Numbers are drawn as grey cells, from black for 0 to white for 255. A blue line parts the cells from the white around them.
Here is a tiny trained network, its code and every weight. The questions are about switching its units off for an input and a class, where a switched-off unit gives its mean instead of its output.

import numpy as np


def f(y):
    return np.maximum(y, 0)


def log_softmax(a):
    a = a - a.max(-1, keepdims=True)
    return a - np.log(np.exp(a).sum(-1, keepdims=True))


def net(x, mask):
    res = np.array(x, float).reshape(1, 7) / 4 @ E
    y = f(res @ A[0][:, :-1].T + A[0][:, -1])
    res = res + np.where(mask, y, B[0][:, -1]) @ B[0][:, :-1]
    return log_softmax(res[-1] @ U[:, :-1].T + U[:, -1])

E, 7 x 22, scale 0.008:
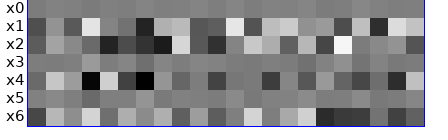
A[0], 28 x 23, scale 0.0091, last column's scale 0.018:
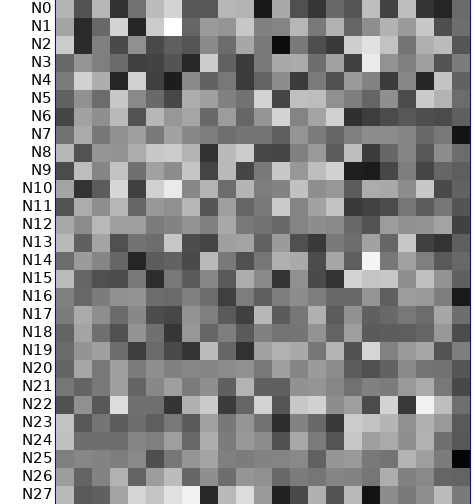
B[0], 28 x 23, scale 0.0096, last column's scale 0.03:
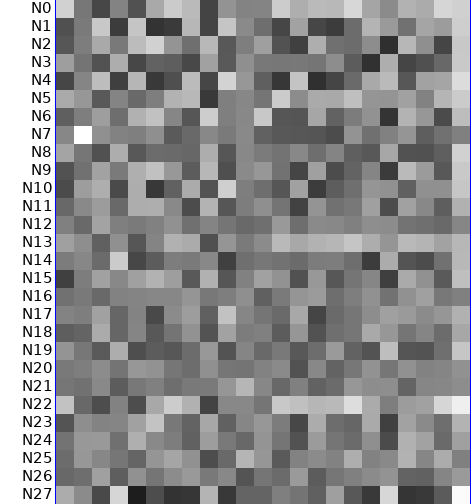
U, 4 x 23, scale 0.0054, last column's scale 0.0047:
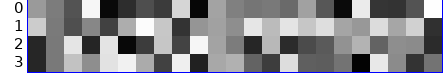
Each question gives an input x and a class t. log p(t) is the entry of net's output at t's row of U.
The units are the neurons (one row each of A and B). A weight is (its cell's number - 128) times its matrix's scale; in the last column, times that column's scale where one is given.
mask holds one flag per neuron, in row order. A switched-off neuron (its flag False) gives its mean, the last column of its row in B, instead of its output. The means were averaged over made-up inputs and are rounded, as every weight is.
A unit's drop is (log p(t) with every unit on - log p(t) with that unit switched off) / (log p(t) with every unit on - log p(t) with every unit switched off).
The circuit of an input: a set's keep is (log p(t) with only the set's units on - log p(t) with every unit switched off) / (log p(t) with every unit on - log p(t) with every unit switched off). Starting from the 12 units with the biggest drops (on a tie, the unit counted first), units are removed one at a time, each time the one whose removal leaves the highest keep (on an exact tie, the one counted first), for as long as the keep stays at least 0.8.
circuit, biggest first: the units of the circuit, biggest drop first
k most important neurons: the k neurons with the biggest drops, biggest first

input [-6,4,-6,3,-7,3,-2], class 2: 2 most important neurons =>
N1, N10
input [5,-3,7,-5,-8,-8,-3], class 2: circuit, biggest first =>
N10
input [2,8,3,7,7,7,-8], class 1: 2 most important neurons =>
N22, N5
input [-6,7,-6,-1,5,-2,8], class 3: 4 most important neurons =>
N9, N6, N11, N0
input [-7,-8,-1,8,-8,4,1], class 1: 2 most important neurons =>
N0, N13
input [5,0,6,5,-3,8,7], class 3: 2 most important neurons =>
N6, N27
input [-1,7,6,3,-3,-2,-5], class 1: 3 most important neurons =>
N22, N27, N5
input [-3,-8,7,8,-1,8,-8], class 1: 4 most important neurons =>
N0, N13, N27, N9
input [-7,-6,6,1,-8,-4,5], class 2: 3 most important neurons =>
N1, N10, N27
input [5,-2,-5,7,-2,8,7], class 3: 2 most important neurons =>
N9, N6
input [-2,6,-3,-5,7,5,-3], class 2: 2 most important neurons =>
N4, N0
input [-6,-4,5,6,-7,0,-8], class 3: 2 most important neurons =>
N2, N15
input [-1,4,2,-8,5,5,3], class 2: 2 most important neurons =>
N0, N4
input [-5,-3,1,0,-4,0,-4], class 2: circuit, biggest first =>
N1
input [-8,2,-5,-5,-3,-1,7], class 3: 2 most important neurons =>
N9, N6
